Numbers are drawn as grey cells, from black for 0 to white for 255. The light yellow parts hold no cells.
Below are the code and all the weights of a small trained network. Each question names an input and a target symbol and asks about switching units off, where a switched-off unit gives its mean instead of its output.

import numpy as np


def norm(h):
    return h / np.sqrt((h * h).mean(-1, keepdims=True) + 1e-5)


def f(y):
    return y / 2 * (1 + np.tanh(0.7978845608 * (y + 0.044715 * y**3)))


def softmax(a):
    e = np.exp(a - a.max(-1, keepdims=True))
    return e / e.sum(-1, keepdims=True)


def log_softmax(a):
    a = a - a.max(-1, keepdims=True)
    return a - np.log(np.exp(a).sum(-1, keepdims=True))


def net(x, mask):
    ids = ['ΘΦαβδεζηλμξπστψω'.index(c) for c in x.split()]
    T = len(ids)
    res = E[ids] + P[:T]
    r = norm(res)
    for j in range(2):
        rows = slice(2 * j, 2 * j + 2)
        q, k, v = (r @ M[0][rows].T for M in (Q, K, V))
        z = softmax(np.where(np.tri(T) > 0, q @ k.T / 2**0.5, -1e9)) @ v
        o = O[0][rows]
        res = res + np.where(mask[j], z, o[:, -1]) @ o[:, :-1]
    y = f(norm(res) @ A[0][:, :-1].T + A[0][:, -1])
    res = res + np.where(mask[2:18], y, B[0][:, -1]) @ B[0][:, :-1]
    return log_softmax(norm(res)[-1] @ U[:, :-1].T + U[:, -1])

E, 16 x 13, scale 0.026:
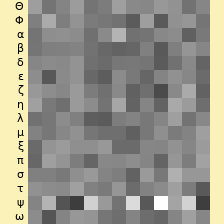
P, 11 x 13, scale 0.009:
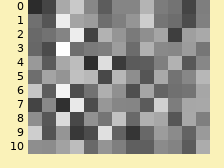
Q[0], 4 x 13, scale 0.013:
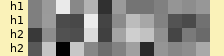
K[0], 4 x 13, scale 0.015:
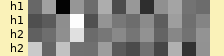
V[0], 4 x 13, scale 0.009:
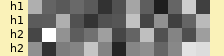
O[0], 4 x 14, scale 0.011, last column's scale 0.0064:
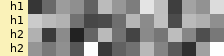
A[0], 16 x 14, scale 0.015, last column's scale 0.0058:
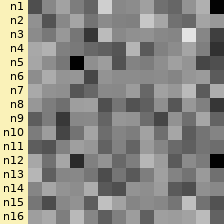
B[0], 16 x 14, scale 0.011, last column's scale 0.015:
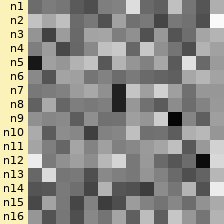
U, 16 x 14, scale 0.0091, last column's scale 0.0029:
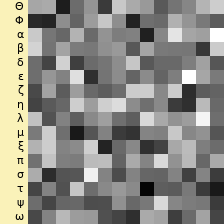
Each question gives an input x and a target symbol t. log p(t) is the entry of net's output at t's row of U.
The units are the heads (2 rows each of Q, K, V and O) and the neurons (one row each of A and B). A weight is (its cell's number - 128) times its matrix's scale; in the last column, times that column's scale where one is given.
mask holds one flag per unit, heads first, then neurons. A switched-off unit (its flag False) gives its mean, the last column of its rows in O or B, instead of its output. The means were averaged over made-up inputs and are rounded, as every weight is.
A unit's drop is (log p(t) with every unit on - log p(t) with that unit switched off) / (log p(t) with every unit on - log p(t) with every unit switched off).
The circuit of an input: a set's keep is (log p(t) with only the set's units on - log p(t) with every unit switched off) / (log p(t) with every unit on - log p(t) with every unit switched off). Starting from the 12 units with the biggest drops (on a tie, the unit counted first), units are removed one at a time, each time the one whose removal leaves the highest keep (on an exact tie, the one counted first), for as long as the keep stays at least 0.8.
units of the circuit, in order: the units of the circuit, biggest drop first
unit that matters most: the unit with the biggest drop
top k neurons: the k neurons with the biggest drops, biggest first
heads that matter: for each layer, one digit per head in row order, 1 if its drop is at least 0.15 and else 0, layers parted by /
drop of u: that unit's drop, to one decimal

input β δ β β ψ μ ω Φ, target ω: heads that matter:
01
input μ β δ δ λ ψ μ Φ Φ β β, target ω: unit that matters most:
n9
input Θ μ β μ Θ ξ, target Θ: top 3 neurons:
(n4; n16; n9)
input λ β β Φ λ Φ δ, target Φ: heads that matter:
11
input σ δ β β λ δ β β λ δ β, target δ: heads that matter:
01
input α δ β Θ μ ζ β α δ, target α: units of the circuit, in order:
(h2; h1)
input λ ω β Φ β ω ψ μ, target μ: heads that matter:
10
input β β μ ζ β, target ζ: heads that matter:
10
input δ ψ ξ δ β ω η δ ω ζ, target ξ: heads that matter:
10
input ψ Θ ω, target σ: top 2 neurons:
(n16; n9)
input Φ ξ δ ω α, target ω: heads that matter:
01
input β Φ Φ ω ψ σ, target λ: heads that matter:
10
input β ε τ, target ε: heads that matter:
01
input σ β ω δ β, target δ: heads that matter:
01
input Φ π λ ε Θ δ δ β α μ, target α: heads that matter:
11
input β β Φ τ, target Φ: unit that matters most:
h1
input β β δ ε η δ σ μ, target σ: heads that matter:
10
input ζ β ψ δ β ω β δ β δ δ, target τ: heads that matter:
10
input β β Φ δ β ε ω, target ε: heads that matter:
01
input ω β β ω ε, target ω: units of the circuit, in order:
(h2)
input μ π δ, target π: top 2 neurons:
(n5; n7)
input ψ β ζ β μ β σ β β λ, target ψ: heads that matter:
11
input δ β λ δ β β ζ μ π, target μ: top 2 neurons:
(n14; n12)
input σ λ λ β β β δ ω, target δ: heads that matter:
00
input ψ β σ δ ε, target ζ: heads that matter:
10
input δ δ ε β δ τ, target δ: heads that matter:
11
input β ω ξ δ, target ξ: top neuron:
(n5)
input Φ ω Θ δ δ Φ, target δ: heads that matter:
01
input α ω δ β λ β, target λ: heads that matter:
11
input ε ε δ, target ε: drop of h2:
0.6
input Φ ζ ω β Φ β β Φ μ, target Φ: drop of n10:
0.0
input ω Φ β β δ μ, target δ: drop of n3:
0.1
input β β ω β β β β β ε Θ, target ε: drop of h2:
0.8
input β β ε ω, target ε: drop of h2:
1.0
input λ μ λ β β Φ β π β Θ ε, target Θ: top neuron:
(n4)
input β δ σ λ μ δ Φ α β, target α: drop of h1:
0.4
